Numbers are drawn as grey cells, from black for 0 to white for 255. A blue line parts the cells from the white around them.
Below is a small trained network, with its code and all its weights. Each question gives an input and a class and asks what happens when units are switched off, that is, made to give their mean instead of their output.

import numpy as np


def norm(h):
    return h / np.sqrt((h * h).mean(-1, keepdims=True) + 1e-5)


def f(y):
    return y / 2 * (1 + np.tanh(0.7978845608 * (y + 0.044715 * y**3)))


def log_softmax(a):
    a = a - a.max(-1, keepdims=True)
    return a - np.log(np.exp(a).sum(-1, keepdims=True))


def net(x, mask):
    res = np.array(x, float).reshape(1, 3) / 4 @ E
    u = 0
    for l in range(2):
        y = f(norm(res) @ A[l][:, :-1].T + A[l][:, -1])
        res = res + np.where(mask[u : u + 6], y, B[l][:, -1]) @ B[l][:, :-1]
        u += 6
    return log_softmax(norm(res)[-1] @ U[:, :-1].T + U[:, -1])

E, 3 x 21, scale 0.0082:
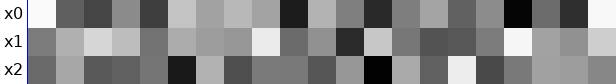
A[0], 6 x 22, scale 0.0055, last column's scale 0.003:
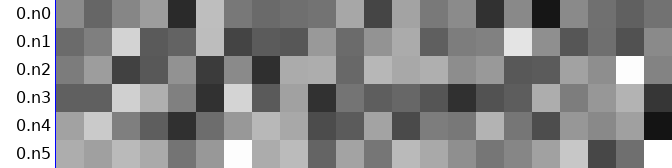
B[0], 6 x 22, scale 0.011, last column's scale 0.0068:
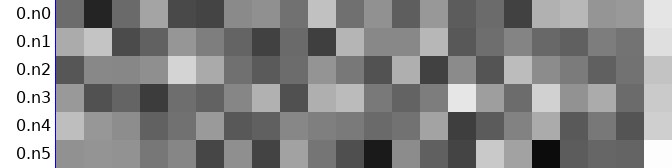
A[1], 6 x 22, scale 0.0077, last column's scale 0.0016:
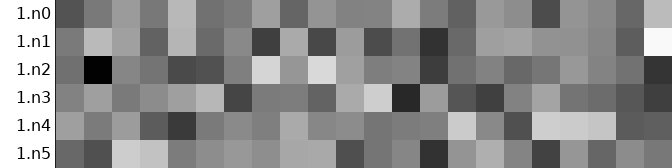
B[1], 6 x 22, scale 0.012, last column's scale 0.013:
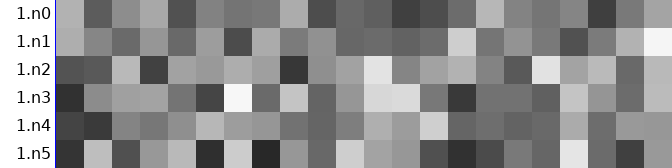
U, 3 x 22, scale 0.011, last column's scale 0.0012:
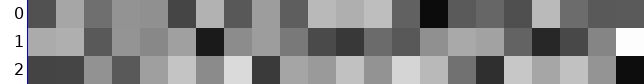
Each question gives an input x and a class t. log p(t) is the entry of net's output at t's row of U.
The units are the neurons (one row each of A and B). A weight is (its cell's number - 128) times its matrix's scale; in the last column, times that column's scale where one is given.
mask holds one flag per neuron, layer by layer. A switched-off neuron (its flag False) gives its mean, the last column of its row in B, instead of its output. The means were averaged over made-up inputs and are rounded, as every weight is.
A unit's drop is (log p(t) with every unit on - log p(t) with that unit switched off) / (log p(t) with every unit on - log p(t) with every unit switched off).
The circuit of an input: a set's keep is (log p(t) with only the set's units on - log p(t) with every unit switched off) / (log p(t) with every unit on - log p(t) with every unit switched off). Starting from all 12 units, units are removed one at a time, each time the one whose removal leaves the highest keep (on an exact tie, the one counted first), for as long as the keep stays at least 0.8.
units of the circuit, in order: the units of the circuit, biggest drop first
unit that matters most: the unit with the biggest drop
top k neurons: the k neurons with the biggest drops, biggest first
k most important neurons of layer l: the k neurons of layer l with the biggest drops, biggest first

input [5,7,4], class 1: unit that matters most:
0.n5
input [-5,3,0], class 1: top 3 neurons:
[0.n0, 1.n2, 1.n1]
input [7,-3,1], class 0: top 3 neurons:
[0.n4, 0.n3, 1.n3]
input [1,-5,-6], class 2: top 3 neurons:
[0.n0, 1.n2, 0.n4]
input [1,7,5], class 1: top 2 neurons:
[0.n5, 0.n0]
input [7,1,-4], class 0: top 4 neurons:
[1.n5, 0.n5, 0.n3, 1.n1]
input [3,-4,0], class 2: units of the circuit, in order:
[0.n1, 1.n2]
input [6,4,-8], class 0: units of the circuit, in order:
[0.n5, 1.n5]
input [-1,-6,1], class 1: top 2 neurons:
[0.n0, 0.n4]
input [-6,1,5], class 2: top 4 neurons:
[0.n5, 1.n4, 0.n3, 0.n1]
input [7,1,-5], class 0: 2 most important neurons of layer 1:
[1.n5, 1.n1]
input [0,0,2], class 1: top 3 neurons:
[0.n2, 0.n0, 1.n1]
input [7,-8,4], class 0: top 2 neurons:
[0.n5, 1.n3]
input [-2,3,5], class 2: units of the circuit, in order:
[0.n3]
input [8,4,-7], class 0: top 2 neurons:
[0.n5, 1.n5]
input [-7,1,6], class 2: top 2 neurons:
[0.n5, 1.n4]
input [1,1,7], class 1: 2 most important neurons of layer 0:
[0.n2, 0.n0]
